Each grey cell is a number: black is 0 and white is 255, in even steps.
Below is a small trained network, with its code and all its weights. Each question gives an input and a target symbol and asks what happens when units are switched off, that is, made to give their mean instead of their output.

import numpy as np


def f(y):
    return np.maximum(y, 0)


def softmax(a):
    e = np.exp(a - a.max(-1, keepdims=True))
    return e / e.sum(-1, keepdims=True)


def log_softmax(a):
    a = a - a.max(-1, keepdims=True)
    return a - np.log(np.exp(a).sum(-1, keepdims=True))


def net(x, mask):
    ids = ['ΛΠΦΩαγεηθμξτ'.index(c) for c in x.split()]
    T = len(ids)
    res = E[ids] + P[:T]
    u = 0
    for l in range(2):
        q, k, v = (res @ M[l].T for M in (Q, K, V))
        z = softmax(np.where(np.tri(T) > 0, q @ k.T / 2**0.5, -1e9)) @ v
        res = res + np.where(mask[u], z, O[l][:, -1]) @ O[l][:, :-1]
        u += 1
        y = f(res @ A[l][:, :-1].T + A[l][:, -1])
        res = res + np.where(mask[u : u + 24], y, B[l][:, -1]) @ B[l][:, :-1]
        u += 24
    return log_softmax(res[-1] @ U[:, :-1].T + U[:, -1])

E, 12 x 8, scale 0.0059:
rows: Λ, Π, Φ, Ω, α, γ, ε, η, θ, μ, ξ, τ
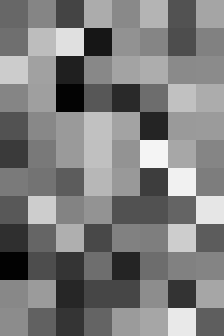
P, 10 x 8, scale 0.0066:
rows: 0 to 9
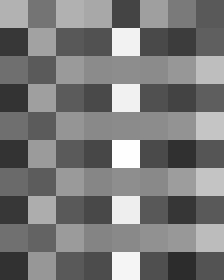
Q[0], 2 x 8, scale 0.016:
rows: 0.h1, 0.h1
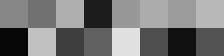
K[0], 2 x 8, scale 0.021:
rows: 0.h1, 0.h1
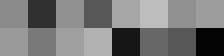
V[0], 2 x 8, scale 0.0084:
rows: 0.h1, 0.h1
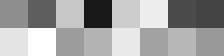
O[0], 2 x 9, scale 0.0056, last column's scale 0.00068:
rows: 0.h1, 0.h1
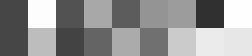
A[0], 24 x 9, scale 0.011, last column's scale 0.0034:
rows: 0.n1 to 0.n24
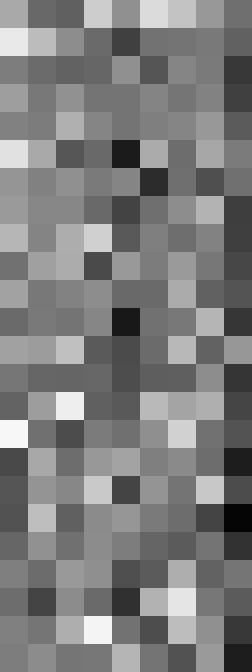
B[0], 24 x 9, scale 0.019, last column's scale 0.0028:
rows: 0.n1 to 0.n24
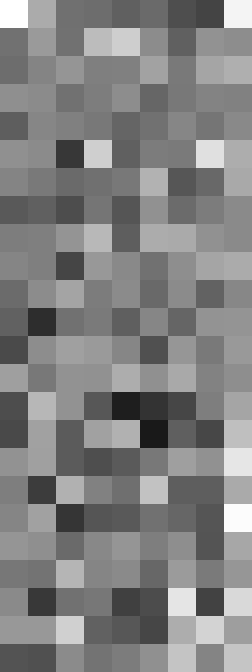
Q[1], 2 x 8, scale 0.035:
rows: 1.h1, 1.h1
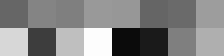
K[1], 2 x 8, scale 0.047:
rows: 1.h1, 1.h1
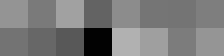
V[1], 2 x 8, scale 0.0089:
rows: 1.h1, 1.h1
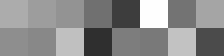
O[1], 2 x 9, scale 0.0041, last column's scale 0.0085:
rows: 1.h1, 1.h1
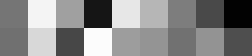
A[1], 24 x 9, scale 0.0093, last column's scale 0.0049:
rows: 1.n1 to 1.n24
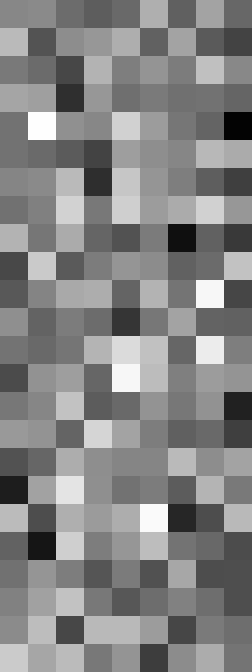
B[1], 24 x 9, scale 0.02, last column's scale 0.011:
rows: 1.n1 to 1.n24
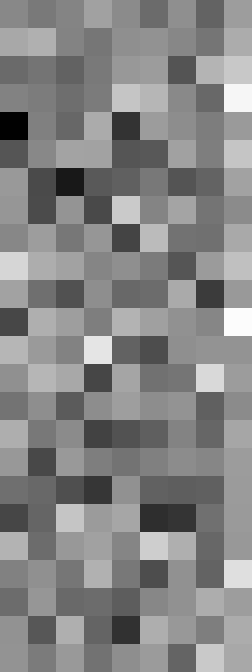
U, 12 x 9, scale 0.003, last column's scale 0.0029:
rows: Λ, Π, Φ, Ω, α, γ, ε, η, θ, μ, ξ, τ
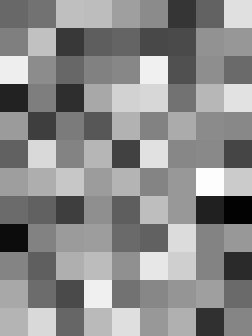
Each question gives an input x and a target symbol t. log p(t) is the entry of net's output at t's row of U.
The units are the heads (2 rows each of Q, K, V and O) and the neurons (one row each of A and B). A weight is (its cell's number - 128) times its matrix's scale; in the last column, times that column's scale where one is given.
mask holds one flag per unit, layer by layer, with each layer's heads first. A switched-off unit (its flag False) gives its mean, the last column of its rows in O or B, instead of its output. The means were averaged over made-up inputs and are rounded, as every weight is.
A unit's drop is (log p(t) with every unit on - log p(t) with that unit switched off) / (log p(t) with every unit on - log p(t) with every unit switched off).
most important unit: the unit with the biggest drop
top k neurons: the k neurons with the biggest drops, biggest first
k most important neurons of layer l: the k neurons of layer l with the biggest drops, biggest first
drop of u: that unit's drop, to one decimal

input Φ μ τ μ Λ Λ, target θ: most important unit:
0.n16
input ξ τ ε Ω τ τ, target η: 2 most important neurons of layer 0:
[0.n6; 0.n2]
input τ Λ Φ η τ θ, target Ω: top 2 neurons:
[0.n16; 1.n3]
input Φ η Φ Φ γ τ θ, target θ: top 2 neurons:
[0.n22; 0.n15]
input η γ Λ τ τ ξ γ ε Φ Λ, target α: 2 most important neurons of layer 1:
[1.n7; 1.n8]
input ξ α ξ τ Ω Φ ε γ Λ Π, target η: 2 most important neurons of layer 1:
[1.n7; 1.n20]
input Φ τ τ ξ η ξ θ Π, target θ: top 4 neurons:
[0.n16; 0.n6; 1.n6; 0.n24]
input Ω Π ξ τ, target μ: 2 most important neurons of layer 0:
[0.n6; 0.n16]
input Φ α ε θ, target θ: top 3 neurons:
[0.n16; 0.n6; 1.n6]
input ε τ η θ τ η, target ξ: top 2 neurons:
[1.n13; 0.n16]
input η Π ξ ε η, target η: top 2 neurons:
[0.n18; 1.n11]
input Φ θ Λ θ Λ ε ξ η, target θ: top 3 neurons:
[0.n16; 0.n6; 1.n6]
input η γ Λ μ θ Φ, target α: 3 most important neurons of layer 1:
[1.n7; 1.n8; 1.n14]
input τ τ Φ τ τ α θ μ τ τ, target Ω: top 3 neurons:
[0.n16; 1.n3; 0.n22]
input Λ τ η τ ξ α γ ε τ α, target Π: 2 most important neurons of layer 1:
[1.n7; 1.n14]
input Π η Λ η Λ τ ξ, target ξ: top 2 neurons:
[0.n6; 1.n13]
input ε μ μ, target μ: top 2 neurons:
[1.n20; 0.n22]
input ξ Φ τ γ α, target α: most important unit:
0.n23
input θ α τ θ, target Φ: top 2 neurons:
[0.n22; 1.n10]
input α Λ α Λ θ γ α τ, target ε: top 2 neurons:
[1.n14; 0.n1]
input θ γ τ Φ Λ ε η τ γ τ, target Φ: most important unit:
1.h1
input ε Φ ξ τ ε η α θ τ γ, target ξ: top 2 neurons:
[1.n13; 0.n16]
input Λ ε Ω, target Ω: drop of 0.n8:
0.1
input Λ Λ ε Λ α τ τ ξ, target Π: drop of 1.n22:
0.0
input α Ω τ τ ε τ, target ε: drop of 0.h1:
0.6
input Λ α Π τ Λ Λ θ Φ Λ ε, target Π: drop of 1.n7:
0.5
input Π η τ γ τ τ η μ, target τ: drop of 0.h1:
0.7
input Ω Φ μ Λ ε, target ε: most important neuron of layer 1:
[1.n24]
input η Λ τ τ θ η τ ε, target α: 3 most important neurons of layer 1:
[1.n7; 1.n8; 1.n14]
